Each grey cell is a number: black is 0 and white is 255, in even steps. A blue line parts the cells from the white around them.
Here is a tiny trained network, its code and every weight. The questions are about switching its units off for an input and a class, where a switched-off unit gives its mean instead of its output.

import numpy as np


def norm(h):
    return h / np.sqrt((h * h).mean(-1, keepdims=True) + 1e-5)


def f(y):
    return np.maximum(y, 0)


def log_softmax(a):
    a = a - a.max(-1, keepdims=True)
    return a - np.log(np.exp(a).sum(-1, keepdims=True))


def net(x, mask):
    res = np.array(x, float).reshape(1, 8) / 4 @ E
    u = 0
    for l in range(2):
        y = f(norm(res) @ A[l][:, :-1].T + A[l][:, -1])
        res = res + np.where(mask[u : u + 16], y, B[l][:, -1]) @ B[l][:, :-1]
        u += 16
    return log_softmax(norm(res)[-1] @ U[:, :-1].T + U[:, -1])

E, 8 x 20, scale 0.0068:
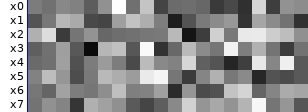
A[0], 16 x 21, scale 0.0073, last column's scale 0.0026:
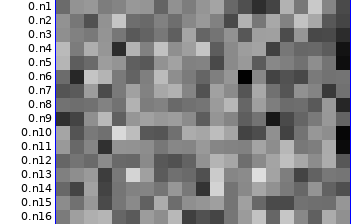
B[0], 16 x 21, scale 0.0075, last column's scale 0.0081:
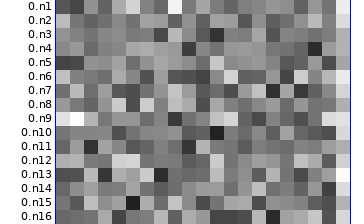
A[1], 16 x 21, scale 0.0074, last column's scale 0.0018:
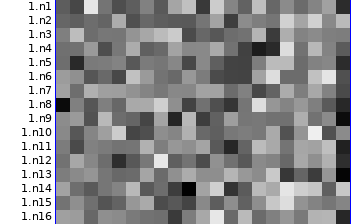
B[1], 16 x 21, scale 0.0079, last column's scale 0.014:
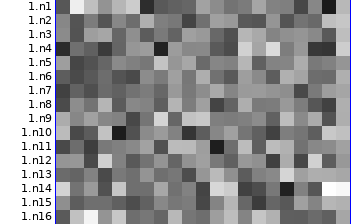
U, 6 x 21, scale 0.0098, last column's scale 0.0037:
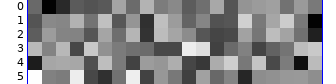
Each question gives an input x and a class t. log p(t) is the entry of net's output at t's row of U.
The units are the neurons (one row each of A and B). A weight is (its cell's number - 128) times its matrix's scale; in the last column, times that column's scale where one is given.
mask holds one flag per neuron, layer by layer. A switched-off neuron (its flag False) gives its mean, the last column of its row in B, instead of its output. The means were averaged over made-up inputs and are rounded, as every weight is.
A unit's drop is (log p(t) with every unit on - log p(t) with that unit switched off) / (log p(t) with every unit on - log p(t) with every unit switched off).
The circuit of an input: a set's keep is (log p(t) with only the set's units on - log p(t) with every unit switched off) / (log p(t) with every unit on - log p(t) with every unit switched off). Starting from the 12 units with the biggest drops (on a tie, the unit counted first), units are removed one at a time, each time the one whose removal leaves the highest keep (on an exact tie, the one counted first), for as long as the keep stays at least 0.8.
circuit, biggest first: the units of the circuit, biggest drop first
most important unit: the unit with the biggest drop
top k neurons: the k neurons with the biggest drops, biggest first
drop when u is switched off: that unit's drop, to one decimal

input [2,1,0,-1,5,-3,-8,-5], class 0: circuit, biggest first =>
[1.n4]
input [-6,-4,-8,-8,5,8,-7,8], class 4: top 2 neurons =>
[1.n14 0.n10]
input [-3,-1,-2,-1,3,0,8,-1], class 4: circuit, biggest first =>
[1.n14 0.n7]
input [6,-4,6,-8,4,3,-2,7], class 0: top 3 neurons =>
[1.n4 0.n1 0.n9]
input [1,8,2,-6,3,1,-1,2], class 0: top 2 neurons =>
[1.n10 0.n7]
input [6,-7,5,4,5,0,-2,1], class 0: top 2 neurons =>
[0.n1 0.n9]
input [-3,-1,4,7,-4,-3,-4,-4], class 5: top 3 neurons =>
[0.n1 1.n4 0.n13]
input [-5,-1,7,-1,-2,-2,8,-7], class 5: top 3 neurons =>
[0.n13 0.n1 0.n2]
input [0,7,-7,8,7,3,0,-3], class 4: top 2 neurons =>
[1.n14 0.n7]
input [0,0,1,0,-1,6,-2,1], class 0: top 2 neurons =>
[1.n1 0.n16]
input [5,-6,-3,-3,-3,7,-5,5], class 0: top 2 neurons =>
[1.n14 0.n9]
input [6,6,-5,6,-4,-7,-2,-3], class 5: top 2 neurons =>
[0.n16 0.n6]
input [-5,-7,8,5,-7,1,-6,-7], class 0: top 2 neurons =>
[0.n9 0.n6]
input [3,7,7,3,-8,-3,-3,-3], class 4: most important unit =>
1.n8
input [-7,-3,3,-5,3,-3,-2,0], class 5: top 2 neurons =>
[0.n13 1.n10]
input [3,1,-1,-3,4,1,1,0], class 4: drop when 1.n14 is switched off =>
0.2
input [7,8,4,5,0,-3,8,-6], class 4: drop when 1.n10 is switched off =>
0.1
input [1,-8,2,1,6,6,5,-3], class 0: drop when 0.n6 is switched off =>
-0.1
